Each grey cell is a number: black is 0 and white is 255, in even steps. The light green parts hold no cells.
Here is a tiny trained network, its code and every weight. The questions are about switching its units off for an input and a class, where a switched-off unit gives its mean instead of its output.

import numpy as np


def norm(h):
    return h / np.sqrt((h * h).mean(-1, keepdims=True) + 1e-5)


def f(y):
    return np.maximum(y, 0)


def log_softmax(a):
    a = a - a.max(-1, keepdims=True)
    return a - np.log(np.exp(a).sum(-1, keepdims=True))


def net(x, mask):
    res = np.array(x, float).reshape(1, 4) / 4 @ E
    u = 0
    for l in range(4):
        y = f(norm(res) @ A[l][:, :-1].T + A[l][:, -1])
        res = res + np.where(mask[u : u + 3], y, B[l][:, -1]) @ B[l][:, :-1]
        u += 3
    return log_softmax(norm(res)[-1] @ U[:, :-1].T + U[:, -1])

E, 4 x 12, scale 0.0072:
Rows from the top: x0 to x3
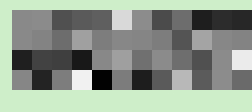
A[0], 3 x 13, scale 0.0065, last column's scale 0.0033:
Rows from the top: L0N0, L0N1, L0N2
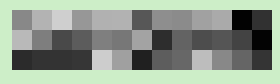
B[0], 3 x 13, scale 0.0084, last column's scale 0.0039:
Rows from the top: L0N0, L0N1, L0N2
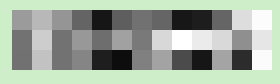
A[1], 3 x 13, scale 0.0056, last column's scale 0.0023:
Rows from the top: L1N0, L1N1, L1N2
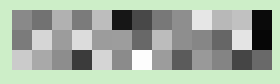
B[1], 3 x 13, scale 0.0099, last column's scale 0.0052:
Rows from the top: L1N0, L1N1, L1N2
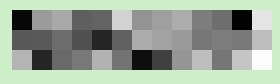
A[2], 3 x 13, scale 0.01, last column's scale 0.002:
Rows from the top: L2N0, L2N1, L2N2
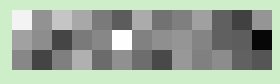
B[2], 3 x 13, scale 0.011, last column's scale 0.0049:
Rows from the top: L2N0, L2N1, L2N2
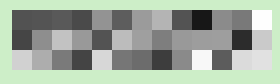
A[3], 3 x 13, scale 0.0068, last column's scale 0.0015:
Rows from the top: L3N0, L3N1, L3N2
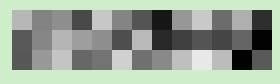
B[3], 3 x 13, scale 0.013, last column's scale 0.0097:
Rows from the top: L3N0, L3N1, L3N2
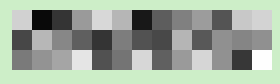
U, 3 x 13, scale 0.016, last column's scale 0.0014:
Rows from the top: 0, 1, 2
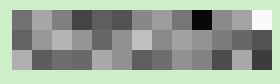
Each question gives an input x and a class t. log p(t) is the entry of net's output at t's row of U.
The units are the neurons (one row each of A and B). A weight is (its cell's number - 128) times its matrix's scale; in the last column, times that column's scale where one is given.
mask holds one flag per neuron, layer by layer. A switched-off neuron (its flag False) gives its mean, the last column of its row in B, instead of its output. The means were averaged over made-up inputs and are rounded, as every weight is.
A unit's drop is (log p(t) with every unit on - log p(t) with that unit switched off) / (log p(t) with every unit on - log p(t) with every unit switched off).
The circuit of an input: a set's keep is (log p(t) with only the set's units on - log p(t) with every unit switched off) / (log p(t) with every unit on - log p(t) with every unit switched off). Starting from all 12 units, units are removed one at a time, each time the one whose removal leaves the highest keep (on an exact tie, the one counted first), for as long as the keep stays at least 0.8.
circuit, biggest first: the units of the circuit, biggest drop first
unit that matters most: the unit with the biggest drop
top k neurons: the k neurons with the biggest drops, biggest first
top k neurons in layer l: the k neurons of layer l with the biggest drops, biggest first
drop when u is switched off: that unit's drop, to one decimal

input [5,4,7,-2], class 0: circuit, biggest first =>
(L0N2)
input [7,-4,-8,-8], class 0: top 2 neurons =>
(L2N0, L0N0)
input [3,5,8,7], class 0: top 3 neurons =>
(L0N2, L1N2, L3N0)
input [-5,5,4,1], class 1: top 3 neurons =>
(L0N0, L1N0, L2N0)
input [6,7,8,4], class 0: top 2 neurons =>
(L0N2, L3N2)
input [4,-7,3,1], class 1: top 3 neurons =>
(L0N0, L0N1, L2N0)
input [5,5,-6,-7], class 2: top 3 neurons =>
(L1N2, L1N0, L0N2)
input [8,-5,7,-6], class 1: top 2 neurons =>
(L2N1, L0N0)
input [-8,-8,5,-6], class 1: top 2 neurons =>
(L1N0, L0N0)
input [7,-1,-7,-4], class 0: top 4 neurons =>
(L0N0, L2N0, L1N0, L3N2)
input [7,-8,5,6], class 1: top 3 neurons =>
(L1N2, L2N1, L0N0)
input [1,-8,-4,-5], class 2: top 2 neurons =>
(L1N2, L0N2)
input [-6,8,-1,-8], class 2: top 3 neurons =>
(L1N2, L3N0, L0N1)
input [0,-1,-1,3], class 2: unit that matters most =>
L2N2
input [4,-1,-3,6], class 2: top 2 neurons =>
(L2N2, L1N0)
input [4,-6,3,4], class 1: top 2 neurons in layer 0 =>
(L0N1, L0N0)
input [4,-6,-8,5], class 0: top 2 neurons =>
(L2N0, L1N2)
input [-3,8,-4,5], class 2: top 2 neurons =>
(L2N2, L0N2)
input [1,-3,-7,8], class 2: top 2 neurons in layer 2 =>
(L2N2, L2N1)
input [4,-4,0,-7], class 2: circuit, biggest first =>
(L1N2)
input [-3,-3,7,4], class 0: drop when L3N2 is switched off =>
0.1
